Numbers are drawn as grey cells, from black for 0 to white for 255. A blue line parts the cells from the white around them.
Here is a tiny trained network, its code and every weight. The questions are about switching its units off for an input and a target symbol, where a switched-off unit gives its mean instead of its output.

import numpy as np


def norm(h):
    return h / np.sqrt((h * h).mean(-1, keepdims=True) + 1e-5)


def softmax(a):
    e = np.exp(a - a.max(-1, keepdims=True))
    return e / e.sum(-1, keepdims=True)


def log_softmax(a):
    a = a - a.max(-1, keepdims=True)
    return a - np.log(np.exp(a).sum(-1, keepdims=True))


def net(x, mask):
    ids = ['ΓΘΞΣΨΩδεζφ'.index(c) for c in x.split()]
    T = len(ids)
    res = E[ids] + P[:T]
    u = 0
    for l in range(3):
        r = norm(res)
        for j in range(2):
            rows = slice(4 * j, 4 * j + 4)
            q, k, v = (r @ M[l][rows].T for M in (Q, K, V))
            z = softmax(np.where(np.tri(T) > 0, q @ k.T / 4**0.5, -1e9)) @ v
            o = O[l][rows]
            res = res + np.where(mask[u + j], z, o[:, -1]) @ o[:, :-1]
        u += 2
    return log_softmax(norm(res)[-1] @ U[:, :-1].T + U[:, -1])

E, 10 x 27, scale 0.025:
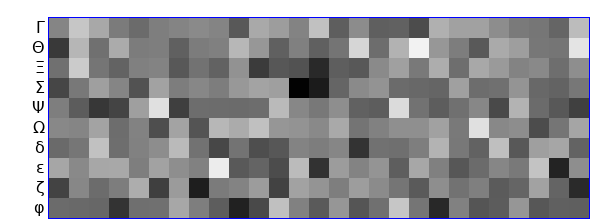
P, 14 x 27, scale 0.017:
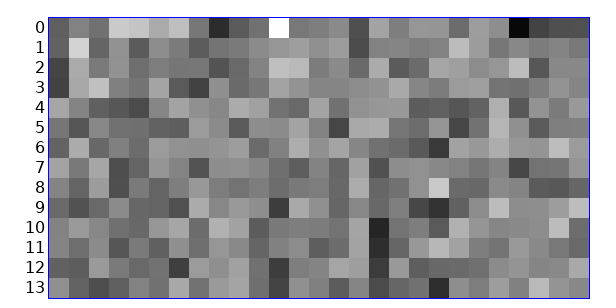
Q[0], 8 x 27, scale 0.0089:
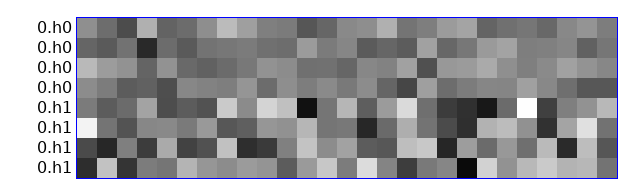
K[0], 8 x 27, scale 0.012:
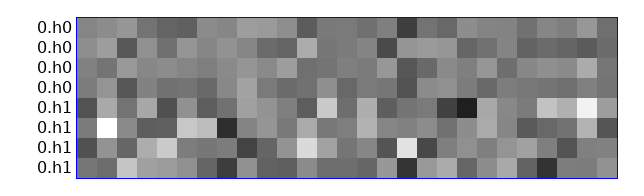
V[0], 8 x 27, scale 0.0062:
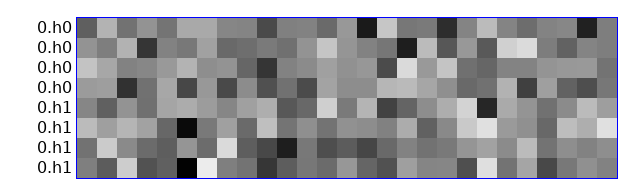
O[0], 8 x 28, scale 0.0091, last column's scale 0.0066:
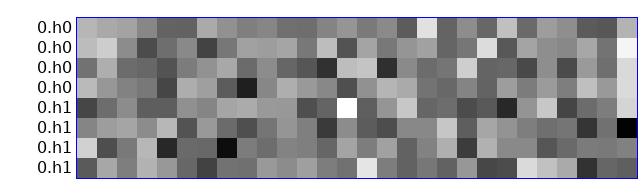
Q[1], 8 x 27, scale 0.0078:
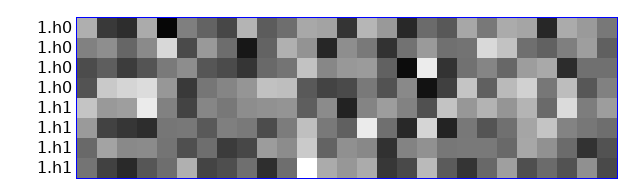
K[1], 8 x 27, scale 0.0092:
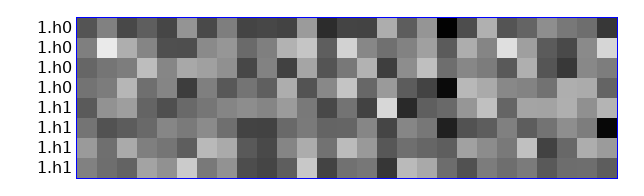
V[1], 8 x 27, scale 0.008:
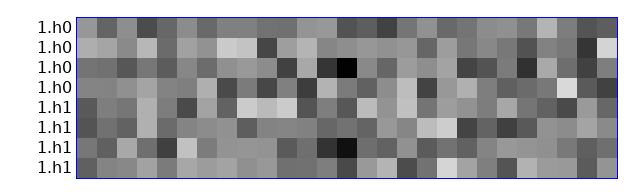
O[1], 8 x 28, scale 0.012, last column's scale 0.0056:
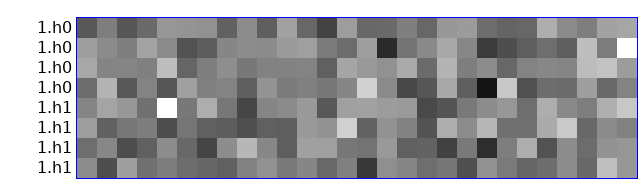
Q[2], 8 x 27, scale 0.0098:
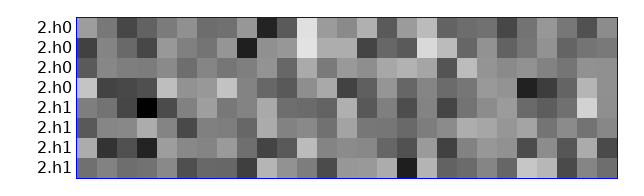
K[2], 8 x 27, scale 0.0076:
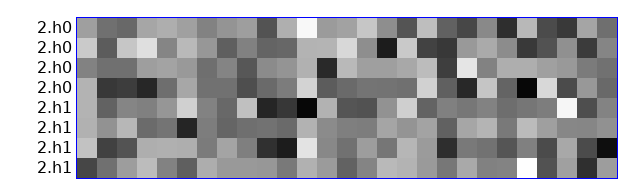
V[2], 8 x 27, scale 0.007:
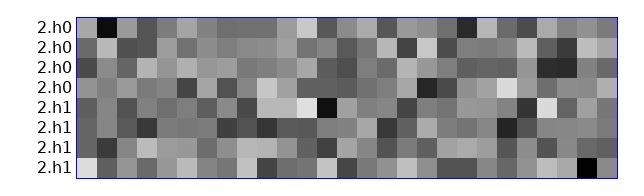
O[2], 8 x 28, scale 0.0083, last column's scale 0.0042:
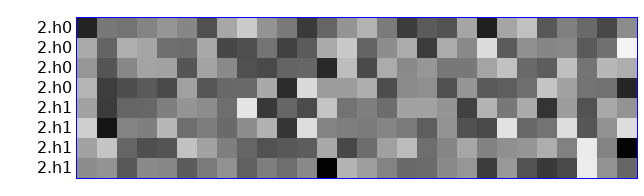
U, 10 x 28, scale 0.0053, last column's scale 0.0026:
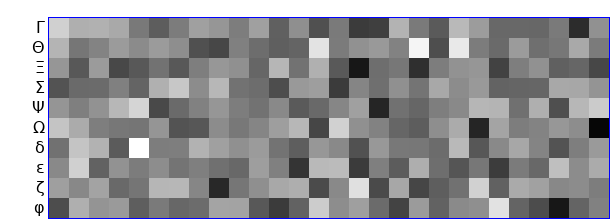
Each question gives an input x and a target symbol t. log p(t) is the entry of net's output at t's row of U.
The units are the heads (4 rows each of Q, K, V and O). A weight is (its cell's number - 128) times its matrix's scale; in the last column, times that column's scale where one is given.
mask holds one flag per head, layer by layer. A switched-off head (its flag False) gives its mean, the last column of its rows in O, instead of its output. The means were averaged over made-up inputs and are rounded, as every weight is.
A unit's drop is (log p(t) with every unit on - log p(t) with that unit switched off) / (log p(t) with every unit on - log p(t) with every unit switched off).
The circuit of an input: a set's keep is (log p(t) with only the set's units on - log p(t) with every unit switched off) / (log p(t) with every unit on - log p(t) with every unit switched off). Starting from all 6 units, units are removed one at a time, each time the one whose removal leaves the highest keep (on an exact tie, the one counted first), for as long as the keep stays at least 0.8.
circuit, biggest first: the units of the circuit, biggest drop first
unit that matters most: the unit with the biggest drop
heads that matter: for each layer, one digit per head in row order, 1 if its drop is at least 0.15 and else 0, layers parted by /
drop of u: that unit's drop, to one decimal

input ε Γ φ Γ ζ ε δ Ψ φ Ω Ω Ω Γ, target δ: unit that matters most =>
0.h1
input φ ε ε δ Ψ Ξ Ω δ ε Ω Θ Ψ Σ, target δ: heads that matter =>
01 / 00 / 00
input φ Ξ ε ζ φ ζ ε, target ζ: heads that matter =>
10 / 10 / 00
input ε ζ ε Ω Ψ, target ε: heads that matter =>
00 / 10 / 00
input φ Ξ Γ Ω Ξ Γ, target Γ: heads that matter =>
01 / 01 / 00
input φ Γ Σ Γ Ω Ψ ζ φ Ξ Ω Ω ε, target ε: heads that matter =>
00 / 10 / 01
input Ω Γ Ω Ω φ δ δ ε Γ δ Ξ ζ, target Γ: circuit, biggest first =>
(0.h1; 1.h1)
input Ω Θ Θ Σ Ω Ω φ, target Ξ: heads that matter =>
01 / 01 / 01
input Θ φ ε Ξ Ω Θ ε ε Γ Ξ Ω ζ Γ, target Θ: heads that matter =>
01 / 10 / 00
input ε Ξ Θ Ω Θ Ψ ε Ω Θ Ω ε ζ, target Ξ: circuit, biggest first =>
(0.h1; 2.h0; 1.h1)
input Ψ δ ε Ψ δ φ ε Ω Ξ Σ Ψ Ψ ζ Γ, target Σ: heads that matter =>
01 / 10 / 00
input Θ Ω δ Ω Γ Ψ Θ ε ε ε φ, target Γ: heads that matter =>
00 / 11 / 00
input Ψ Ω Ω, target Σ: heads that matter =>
01 / 00 / 00
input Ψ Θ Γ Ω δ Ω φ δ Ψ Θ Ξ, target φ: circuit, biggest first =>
(0.h1)
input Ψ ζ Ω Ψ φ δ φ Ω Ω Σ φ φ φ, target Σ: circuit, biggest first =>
(0.h1; 2.h0)
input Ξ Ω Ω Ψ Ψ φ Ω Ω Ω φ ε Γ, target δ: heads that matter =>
01 / 01 / 00
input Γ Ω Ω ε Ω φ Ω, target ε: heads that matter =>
01 / 00 / 00
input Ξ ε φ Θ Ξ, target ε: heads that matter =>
00 / 10 / 00
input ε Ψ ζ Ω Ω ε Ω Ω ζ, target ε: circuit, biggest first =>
(0.h1; 1.h0)
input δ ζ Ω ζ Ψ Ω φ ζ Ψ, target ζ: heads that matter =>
11 / 00 / 11
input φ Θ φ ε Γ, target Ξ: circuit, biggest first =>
(0.h1; 1.h0; 2.h0; 1.h1)
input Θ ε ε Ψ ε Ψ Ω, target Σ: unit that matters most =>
0.h1
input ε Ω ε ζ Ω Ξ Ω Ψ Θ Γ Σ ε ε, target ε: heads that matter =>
01 / 11 / 00
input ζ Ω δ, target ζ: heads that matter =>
00 / 10 / 00
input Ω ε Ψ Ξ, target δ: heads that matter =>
01 / 01 / 00
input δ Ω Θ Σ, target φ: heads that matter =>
01 / 10 / 00
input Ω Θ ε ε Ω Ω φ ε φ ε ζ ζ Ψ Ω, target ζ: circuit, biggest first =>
(1.h0; 0.h1)
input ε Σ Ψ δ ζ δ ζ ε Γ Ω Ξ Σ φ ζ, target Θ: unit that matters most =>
1.h0
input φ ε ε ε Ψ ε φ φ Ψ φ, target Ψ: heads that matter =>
01 / 10 / 11
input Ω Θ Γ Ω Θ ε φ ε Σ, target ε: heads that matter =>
00 / 00 / 00
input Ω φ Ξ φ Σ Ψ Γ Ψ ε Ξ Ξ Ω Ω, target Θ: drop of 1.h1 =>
0.0
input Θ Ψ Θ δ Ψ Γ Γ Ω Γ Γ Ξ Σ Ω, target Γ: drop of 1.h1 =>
0.1
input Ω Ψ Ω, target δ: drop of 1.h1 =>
0.2
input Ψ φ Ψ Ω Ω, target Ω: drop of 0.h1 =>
0.5
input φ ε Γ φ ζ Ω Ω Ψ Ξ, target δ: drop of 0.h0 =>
0.0
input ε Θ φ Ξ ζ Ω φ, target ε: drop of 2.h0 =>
0.1
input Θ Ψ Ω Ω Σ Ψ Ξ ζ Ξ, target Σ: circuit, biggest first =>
(0.h1)
